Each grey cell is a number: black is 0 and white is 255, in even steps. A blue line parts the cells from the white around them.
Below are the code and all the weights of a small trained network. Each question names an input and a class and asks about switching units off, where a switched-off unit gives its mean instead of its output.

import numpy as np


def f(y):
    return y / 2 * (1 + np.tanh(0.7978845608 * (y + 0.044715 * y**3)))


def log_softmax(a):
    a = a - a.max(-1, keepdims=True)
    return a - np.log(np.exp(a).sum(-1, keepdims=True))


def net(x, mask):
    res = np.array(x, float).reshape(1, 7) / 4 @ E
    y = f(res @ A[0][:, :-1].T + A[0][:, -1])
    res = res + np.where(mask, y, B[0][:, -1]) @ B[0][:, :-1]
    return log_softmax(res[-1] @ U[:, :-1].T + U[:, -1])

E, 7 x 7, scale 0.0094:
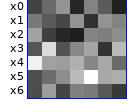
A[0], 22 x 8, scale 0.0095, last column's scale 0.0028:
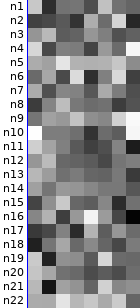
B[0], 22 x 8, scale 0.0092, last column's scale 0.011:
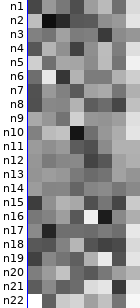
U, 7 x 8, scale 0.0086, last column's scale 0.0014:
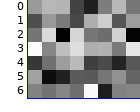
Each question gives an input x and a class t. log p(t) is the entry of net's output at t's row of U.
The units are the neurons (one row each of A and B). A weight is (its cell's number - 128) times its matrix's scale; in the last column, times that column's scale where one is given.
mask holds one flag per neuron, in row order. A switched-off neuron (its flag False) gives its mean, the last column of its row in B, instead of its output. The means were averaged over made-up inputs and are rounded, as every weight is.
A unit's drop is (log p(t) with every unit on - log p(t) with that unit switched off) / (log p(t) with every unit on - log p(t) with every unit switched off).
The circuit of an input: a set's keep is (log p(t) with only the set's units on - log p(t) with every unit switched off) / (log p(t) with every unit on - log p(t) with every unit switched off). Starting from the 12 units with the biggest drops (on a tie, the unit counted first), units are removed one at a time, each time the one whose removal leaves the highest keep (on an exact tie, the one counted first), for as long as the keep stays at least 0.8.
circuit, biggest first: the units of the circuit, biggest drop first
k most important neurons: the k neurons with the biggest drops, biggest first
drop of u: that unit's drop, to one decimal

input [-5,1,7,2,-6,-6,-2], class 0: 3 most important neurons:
(n10, n11, n21)
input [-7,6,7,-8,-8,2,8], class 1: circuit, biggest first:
(n1)
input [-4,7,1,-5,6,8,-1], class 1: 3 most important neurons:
(n19, n21, n1)
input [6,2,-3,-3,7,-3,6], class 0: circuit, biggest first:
(n10, n20)
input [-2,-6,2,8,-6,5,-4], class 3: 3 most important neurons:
(n22, n9, n5)
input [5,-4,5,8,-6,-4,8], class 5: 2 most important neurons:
(n2, n17)
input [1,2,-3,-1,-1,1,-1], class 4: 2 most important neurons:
(n22, n5)
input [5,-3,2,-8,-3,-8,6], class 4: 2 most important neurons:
(n15, n18)
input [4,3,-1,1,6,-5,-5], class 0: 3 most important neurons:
(n10, n11, n20)
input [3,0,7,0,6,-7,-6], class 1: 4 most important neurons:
(n19, n21, n1, n4)
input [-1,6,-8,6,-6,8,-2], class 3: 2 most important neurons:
(n22, n5)
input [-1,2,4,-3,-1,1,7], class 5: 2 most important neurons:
(n21, n19)
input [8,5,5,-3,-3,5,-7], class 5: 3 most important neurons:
(n2, n17, n10)
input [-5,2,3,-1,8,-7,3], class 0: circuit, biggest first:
(n10)
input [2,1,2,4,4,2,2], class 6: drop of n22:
0.1
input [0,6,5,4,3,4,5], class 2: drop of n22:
0.1
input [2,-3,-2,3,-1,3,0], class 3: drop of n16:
-0.1
